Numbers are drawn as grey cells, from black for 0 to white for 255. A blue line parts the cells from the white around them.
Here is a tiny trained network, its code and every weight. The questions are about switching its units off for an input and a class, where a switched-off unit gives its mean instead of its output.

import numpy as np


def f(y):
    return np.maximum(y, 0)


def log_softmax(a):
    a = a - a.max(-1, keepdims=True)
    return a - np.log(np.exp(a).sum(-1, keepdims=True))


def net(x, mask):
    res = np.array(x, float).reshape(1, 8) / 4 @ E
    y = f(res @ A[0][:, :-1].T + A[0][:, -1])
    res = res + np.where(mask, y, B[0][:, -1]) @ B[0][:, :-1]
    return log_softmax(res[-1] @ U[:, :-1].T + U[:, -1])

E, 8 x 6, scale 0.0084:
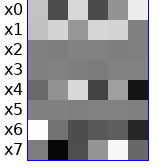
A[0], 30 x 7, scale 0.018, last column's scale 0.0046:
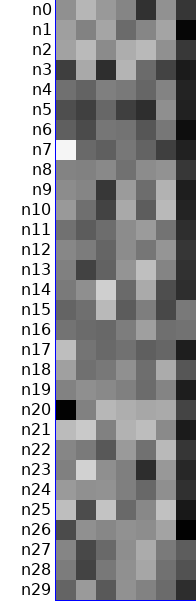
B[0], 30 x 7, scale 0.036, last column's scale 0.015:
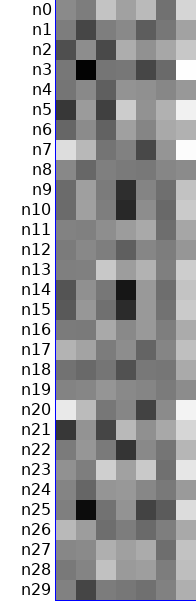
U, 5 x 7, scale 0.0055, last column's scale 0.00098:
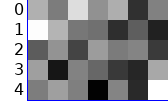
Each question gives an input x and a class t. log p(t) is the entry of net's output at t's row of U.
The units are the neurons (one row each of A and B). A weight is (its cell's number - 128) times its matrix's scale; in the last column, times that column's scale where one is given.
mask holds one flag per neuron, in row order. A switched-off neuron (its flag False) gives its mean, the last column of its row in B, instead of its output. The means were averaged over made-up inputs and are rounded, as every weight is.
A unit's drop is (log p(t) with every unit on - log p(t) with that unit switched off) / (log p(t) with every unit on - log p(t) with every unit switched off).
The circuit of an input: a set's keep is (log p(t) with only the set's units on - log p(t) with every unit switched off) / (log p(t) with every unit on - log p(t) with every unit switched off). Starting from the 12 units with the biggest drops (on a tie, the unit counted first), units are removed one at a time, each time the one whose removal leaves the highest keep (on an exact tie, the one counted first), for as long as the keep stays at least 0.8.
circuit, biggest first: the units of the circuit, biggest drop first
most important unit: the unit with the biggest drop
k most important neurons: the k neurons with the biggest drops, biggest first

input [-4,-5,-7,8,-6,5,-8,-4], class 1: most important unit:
n20
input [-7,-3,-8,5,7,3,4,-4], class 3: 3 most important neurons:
[n3; n10; n9]
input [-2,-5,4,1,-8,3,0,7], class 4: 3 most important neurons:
[n10; n9; n22]
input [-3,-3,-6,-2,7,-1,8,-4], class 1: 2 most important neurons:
[n7; n17]
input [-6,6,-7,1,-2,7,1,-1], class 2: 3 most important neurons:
[n21; n2; n25]
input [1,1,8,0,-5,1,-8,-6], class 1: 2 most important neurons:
[n20; n26]
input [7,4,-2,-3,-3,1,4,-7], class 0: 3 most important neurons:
[n23; n0; n3]
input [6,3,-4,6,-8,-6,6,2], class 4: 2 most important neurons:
[n10; n20]
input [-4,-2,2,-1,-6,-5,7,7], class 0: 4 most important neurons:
[n13; n20; n27; n28]
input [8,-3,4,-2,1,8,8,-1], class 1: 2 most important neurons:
[n7; n3]
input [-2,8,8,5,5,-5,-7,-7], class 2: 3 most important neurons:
[n21; n2; n7]
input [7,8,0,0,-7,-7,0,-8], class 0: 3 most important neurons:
[n23; n0; n5]
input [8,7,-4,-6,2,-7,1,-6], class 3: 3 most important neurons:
[n25; n5; n1]
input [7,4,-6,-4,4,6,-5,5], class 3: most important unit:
n25
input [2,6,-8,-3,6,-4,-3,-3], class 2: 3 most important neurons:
[n21; n2; n10]
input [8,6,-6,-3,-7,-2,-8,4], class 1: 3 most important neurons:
[n20; n3; n26]
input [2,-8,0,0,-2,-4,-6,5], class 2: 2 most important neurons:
[n5; n7]
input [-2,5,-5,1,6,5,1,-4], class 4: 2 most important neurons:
[n14; n5]
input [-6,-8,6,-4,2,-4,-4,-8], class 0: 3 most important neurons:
[n23; n0; n21]
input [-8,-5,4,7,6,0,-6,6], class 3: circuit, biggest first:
[n3]
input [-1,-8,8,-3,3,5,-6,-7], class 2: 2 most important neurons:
[n5; n6]
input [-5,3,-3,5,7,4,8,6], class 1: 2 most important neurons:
[n7; n23]
